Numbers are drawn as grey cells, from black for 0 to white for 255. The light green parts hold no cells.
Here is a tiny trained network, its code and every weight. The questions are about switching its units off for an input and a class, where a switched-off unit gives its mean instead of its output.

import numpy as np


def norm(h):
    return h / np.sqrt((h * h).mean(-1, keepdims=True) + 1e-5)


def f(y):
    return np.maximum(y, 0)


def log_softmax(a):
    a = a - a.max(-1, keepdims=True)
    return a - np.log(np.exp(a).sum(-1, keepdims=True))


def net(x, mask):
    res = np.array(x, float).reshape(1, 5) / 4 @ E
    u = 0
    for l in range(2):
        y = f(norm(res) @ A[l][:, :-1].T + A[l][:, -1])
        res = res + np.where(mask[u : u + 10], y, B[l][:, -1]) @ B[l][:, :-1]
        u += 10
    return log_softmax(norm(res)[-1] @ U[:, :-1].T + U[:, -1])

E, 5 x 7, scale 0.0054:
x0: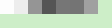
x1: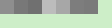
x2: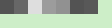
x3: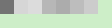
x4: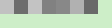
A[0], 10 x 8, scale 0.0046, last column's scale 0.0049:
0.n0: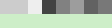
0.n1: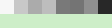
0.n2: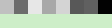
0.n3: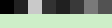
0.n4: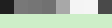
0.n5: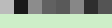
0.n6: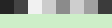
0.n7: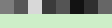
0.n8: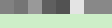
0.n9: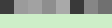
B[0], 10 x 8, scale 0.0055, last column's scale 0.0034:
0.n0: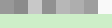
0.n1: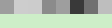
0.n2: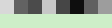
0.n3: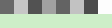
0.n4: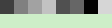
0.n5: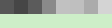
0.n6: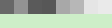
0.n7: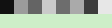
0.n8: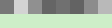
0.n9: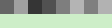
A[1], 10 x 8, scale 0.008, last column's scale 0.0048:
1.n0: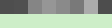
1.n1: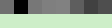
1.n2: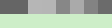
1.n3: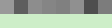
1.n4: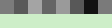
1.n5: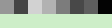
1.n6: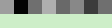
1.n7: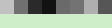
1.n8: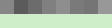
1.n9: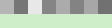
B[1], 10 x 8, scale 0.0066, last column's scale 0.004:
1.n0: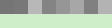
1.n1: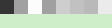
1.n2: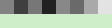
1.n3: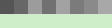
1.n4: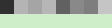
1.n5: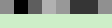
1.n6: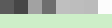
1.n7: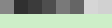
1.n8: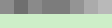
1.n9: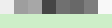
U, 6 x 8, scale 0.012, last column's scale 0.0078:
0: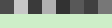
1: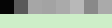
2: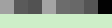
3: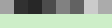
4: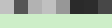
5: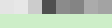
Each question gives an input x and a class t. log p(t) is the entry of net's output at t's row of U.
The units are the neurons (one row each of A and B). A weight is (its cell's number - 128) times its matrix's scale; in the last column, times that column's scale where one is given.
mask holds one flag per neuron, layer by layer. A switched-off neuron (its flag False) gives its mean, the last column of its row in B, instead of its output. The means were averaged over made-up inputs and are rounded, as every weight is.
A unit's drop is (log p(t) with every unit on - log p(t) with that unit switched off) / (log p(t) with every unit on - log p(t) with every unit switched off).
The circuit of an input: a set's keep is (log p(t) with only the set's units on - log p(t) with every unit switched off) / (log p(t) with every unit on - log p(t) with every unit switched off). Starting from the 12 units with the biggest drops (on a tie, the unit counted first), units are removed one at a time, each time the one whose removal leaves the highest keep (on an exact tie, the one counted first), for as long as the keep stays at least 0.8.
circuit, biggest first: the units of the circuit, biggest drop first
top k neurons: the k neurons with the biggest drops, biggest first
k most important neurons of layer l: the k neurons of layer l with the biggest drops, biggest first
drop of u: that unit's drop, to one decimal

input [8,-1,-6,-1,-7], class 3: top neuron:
1.n7
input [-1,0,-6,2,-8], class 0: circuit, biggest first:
0.n4, 1.n6, 1.n1
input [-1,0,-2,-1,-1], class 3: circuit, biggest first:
0.n4, 0.n7, 1.n7
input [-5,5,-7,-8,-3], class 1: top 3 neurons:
1.n1, 0.n6, 1.n6
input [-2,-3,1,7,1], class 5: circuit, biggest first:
0.n7, 1.n9
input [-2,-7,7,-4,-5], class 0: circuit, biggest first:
0.n3, 1.n6
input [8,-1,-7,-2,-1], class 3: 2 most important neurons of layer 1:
1.n7, 1.n1
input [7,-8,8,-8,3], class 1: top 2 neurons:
0.n7, 0.n5
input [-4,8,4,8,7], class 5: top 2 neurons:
1.n9, 0.n6
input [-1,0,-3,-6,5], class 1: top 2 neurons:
1.n1, 0.n6
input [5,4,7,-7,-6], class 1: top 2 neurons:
1.n1, 0.n8
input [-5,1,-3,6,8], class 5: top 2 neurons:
1.n9, 0.n7
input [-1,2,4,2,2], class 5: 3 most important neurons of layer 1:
1.n9, 1.n7, 1.n6
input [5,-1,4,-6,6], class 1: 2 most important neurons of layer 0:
0.n7, 0.n5
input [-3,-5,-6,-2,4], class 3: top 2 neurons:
0.n8, 1.n7
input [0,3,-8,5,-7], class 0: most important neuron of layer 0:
0.n4
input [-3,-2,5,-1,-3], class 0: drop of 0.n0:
0.1
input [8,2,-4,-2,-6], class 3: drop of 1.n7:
0.7
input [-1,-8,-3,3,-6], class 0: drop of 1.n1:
0.1
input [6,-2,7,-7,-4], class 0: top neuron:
0.n3
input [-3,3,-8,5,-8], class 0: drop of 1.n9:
-0.1
